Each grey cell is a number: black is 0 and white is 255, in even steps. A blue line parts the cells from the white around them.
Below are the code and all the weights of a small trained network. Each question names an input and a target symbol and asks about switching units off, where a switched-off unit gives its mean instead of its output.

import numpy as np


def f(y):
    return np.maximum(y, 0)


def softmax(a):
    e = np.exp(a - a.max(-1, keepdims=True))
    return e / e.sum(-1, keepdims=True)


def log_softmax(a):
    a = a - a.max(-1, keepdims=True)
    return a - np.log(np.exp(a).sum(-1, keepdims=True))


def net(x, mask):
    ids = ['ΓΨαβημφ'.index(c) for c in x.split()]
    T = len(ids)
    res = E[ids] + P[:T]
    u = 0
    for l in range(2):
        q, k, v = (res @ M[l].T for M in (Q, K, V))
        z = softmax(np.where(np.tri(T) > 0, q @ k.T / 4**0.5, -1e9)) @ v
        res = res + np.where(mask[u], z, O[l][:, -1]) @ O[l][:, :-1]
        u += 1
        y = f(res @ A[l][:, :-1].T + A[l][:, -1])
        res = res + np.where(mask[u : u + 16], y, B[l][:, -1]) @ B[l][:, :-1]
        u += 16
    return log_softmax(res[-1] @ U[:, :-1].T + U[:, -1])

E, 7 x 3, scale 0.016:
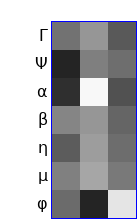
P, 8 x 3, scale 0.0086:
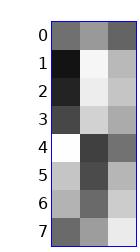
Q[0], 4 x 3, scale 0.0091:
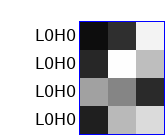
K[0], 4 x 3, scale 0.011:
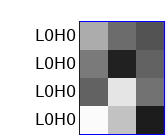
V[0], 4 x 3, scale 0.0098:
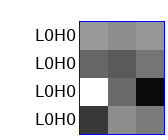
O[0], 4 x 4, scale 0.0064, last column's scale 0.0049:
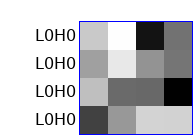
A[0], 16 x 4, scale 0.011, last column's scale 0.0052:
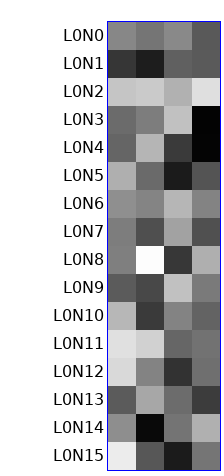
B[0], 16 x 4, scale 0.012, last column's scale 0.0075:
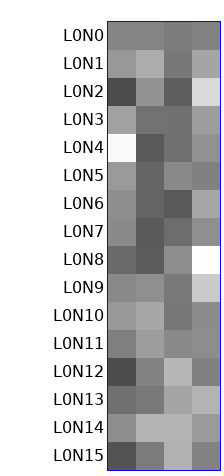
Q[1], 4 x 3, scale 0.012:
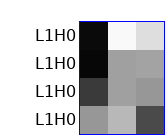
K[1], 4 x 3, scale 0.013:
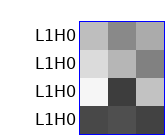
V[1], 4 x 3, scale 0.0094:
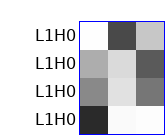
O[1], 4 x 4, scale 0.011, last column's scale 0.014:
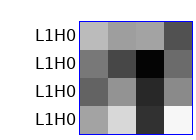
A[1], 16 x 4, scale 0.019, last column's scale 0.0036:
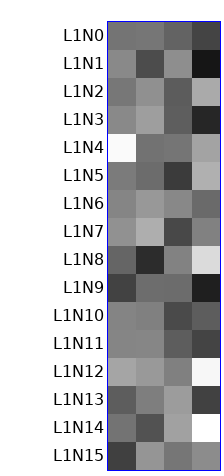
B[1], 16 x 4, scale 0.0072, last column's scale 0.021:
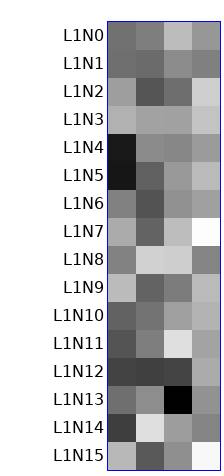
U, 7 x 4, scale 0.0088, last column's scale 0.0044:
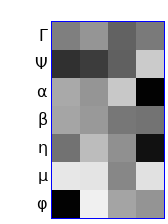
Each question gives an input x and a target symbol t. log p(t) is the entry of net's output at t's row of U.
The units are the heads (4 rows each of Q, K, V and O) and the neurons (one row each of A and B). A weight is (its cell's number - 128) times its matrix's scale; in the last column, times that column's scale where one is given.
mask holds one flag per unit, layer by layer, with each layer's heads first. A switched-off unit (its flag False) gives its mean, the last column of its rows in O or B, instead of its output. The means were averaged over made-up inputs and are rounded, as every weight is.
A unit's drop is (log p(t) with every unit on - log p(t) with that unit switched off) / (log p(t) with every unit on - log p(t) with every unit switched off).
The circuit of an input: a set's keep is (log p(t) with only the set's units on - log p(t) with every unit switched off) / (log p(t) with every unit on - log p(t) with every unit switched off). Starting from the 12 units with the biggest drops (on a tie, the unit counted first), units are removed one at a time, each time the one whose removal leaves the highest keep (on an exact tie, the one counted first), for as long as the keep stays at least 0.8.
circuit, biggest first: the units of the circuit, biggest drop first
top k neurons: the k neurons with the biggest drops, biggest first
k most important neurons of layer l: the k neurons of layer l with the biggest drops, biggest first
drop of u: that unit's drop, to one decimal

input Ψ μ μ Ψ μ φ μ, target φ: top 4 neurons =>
[L1N4 L1N15 L1N9 L1N12]
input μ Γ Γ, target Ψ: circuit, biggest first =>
[L1H0]
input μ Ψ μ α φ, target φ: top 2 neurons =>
[L1N4 L1N15]
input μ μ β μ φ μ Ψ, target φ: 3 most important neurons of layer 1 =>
[L1N4 L1N15 L1N9]
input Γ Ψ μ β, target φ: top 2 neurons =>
[L0N2 L1N14]
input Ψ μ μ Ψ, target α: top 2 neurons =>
[L1N7 L1N15]
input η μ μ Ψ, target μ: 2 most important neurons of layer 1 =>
[L1N5 L1N12]
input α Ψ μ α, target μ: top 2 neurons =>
[L0N8 L0N4]
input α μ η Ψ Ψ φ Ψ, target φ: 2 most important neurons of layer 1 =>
[L1N4 L1N15]
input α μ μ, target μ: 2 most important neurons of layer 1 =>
[L1N5 L1N15]
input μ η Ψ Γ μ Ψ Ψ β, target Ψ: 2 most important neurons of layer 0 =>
[L0N8 L0N1]
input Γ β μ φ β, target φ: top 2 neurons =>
[L1N15 L0N3]
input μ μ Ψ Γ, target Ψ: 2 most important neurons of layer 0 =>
[L0N14 L0N13]
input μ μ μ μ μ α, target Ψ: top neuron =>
[L1N5]
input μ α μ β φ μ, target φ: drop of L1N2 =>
0.1
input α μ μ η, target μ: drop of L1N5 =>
0.3
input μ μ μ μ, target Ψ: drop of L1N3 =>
0.1
